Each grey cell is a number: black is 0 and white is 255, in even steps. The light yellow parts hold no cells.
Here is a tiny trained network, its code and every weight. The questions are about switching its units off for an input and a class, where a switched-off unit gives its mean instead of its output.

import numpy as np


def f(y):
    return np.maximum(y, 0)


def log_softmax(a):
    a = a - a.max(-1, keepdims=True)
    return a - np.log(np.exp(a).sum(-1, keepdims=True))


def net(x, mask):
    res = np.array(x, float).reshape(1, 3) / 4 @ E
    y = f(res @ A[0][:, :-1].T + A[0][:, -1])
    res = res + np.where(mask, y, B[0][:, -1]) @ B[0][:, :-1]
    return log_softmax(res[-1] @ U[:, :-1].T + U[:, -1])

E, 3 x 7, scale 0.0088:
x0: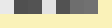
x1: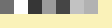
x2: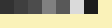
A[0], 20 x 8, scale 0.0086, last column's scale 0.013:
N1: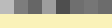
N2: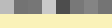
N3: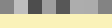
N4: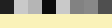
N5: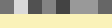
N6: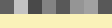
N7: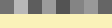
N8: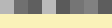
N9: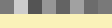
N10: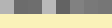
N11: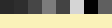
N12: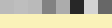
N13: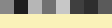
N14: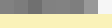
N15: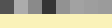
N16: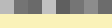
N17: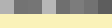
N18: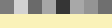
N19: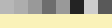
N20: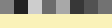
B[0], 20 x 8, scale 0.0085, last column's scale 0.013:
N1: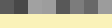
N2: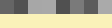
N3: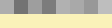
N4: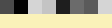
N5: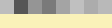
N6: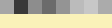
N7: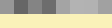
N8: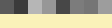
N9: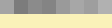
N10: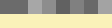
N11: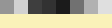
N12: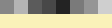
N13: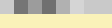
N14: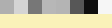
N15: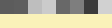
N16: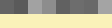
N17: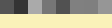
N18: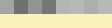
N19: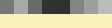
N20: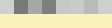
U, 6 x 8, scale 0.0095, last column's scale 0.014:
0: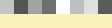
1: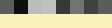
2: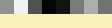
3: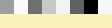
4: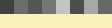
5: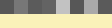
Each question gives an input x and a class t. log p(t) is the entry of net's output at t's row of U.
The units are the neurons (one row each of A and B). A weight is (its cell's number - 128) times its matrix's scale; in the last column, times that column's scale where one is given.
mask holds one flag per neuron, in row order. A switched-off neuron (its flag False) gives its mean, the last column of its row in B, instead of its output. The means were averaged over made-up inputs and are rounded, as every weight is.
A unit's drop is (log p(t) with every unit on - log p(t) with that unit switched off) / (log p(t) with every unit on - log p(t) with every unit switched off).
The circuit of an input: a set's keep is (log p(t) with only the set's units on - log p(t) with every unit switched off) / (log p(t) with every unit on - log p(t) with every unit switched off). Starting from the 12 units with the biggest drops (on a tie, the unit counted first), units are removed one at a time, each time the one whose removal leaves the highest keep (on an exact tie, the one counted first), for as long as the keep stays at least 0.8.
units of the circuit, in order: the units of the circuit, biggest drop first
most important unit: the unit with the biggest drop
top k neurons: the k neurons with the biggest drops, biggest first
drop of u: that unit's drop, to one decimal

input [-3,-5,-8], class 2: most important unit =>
N12
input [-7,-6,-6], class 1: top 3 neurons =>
N4; N11; N15
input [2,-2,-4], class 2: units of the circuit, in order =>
N12; N19
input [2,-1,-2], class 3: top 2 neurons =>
N4; N11
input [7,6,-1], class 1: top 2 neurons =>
N2; N8
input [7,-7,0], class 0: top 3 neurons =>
N13; N20; N4
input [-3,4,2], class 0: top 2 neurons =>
N6; N5
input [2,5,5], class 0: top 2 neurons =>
N12; N18
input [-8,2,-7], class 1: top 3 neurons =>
N4; N15; N11
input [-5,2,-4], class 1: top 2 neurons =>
N4; N11
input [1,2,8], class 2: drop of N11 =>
0.6
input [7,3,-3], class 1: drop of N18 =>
0.0
